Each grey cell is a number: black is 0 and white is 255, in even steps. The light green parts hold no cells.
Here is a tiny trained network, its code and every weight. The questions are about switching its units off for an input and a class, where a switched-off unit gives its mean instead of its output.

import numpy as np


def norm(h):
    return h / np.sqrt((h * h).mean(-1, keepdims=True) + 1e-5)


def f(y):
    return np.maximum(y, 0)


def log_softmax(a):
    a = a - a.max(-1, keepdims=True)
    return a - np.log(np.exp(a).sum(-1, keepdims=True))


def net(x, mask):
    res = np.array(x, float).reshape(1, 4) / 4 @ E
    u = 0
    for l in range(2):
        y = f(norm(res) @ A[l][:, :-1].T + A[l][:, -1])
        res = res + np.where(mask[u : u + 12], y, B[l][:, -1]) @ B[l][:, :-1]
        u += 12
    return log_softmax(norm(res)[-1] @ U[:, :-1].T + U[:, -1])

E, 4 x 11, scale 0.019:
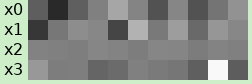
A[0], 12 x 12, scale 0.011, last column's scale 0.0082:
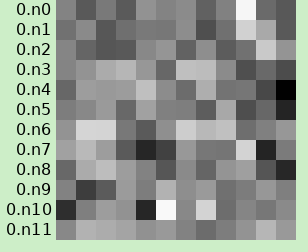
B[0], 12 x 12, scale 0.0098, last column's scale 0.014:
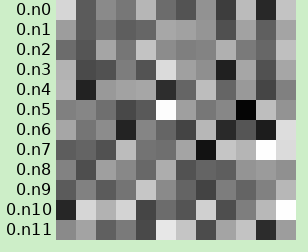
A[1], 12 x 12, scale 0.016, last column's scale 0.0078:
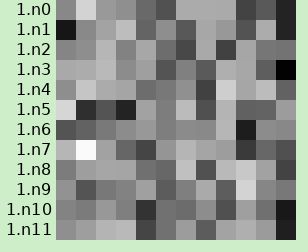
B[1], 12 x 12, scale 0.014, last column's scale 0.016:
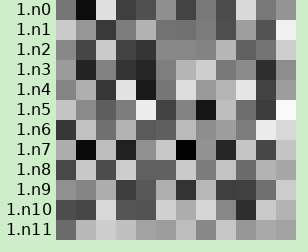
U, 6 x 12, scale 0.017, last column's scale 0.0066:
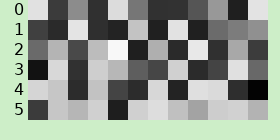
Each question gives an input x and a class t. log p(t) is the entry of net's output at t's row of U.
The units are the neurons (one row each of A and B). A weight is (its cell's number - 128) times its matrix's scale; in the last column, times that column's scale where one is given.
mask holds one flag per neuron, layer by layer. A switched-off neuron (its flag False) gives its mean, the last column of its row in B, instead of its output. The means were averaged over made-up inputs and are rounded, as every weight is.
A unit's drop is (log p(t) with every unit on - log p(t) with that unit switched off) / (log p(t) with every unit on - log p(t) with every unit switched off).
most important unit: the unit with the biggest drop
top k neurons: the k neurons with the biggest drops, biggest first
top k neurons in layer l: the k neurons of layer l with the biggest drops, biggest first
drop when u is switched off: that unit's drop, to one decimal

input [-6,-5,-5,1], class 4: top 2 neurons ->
[0.n7, 0.n10]
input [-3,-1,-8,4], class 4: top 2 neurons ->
[0.n7, 0.n10]
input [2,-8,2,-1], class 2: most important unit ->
0.n10
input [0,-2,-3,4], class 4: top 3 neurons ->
[0.n7, 0.n6, 0.n10]
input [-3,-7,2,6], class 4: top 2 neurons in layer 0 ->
[0.n7, 0.n10]
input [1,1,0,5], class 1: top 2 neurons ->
[0.n0, 1.n9]
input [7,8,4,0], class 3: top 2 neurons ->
[0.n6, 0.n0]
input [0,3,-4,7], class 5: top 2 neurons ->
[0.n7, 0.n6]
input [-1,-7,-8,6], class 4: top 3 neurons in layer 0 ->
[0.n7, 0.n6, 0.n10]
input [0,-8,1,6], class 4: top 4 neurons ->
[0.n7, 0.n6, 1.n8, 1.n7]
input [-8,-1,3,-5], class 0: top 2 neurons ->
[0.n10, 1.n5]
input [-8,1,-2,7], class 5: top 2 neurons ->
[0.n7, 1.n5]
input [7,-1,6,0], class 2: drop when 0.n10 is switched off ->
0.6
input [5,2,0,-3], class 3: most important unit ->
1.n5
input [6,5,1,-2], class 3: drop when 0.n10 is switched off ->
0.0
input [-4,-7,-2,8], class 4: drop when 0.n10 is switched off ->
0.1
